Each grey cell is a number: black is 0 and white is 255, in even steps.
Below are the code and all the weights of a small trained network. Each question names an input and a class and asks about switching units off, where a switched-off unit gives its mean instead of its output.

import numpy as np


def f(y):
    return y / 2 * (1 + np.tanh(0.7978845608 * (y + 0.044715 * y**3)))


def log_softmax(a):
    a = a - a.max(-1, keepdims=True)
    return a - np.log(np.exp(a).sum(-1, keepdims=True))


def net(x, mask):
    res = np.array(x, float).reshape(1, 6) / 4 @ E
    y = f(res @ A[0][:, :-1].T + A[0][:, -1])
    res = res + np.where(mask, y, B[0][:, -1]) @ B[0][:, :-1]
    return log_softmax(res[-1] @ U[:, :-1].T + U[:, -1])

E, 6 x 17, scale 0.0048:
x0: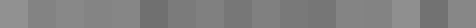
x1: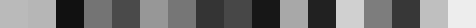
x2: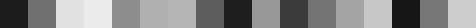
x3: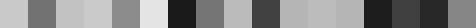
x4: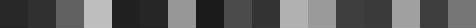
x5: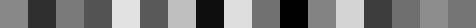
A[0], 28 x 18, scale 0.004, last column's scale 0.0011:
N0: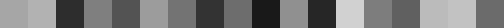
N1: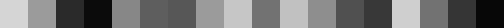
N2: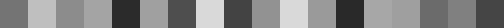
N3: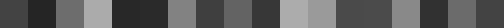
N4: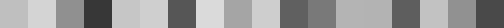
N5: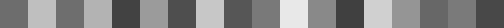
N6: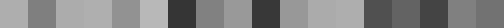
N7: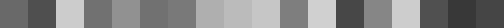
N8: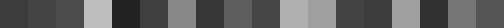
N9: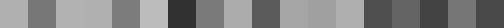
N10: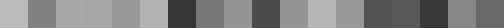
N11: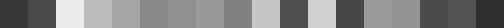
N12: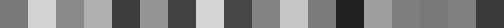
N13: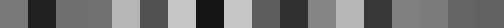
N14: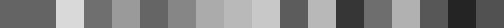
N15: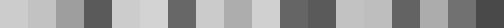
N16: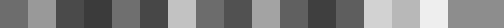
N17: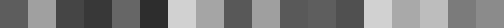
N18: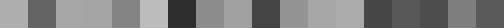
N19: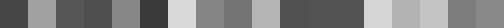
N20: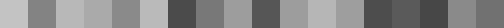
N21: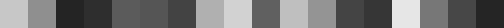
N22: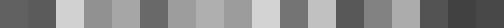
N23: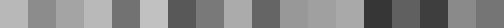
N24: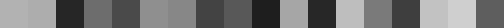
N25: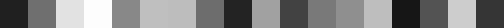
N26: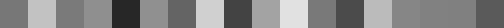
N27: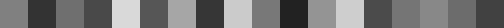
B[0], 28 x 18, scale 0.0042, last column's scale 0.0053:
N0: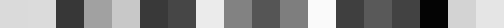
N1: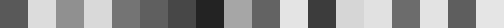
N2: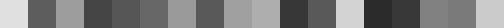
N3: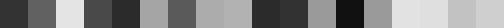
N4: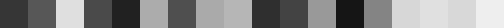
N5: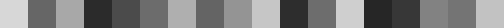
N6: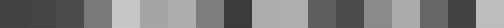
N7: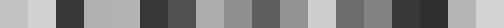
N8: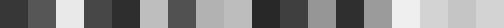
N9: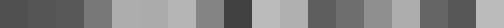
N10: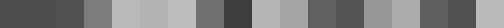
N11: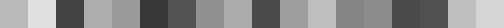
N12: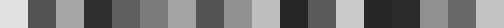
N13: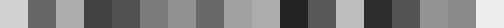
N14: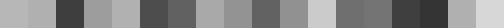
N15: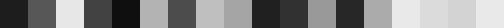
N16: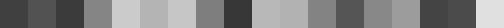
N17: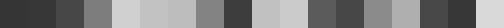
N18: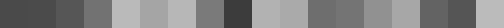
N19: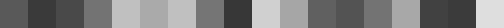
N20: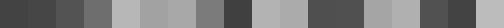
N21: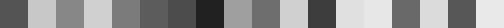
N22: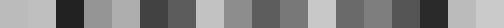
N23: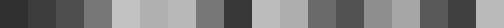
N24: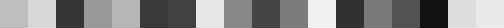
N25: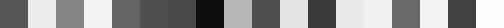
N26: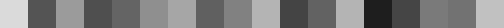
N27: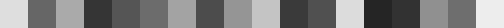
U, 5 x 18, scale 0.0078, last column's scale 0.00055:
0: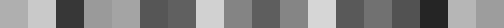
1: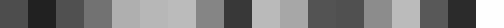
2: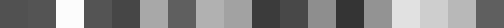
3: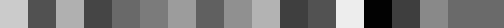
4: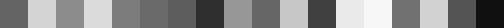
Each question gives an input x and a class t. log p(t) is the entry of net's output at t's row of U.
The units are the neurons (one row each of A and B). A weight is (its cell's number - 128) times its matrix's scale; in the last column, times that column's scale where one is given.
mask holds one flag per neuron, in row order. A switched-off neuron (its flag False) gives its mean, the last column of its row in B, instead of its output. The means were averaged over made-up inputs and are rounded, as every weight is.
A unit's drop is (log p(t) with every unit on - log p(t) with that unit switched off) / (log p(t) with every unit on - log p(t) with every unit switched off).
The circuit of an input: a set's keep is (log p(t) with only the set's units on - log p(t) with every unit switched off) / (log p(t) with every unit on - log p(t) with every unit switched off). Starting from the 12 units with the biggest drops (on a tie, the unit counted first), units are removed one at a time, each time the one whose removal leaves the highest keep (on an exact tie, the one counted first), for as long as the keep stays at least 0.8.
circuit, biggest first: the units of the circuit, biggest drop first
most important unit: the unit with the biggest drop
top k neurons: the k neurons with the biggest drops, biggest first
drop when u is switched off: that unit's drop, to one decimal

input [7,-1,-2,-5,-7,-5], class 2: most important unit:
N4
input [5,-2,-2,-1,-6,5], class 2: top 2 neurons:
[N15 N4]
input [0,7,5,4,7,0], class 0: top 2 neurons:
[N0 N24]
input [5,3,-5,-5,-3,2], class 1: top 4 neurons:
[N25 N16 N17 N19]
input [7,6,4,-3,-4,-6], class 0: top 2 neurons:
[N24 N0]
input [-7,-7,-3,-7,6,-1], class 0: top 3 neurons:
[N7 N14 N22]
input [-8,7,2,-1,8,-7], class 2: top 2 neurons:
[N8 N3]
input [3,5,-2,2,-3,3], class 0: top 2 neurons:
[N0 N24]
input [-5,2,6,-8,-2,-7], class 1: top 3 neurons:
[N17 N16 N19]
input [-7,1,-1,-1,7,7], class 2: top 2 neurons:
[N3 N8]
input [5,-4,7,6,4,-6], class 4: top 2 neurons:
[N25 N11]
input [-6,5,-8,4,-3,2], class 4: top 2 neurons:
[N1 N21]
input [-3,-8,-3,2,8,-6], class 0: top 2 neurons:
[N7 N14]
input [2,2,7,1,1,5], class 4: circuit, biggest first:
[N25]
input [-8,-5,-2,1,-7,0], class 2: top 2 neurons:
[N15 N4]
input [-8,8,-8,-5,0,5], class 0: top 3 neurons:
[N0 N24 N25]
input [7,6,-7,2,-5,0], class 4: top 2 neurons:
[N1 N21]
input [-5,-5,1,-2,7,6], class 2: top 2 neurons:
[N3 N8]
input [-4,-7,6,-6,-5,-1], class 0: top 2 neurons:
[N11 N22]
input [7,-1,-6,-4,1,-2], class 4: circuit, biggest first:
[N21]
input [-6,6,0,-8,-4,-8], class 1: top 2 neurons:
[N17 N16]
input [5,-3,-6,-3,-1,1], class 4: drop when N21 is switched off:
0.1
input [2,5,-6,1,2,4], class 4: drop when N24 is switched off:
-0.2
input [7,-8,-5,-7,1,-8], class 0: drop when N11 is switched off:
0.2
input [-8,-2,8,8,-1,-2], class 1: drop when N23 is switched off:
0.4
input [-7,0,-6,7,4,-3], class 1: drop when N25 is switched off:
0.1
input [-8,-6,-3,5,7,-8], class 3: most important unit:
N2
